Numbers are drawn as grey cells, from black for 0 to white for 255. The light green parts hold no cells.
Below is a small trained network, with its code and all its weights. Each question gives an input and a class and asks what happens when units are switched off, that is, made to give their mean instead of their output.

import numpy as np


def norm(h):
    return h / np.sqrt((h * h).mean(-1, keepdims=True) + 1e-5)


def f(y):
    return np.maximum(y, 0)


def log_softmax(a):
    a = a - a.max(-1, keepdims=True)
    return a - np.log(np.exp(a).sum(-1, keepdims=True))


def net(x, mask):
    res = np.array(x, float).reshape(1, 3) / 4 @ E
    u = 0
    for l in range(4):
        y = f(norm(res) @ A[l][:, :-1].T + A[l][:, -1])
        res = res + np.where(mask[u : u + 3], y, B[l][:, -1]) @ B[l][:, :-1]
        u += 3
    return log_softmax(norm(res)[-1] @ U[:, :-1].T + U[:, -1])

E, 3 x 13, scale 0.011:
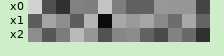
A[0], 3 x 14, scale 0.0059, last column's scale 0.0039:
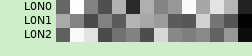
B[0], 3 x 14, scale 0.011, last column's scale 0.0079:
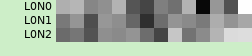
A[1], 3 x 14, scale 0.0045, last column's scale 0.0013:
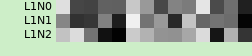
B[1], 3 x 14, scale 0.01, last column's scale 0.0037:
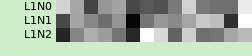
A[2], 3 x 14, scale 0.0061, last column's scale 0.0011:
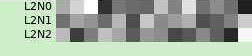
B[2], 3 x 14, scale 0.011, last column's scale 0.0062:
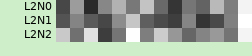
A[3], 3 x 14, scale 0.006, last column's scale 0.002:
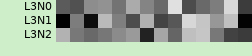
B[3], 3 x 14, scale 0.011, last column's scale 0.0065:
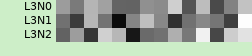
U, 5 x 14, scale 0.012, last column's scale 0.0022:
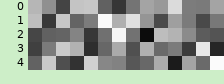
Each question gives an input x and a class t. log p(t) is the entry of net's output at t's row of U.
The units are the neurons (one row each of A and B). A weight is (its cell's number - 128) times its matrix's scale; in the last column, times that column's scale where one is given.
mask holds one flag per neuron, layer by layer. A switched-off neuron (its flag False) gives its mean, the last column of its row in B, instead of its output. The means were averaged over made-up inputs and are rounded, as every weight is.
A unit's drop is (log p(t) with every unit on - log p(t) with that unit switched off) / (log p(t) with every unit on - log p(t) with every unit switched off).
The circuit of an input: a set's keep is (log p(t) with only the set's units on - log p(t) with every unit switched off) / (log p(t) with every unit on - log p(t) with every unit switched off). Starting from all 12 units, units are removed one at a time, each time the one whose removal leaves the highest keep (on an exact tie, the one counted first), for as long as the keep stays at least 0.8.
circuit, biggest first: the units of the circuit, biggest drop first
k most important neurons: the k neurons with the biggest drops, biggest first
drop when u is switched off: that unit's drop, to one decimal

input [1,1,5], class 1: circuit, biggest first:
L2N2
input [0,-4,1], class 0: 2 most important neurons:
L0N1, L0N2
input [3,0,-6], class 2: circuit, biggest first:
L3N1, L2N2
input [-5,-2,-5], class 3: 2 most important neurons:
L0N2, L3N0
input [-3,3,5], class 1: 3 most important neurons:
L0N0, L2N2, L1N1
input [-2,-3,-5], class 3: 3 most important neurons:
L0N2, L1N1, L3N0
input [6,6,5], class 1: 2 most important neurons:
L2N2, L0N2
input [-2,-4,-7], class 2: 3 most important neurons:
L1N2, L3N1, L2N2
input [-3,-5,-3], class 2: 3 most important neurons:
L0N0, L1N2, L3N1
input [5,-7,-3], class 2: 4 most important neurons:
L0N0, L1N2, L3N1, L1N1
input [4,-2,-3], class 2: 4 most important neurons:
L3N1, L0N0, L1N2, L0N2
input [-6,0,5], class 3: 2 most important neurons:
L0N0, L2N0
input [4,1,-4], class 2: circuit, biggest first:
L2N2, L3N1
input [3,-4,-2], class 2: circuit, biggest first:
L0N0
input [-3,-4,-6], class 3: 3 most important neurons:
L0N2, L1N1, L3N0
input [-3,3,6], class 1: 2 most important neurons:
L0N0, L2N2
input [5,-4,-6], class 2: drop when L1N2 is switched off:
0.1
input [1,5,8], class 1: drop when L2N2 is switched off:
0.1
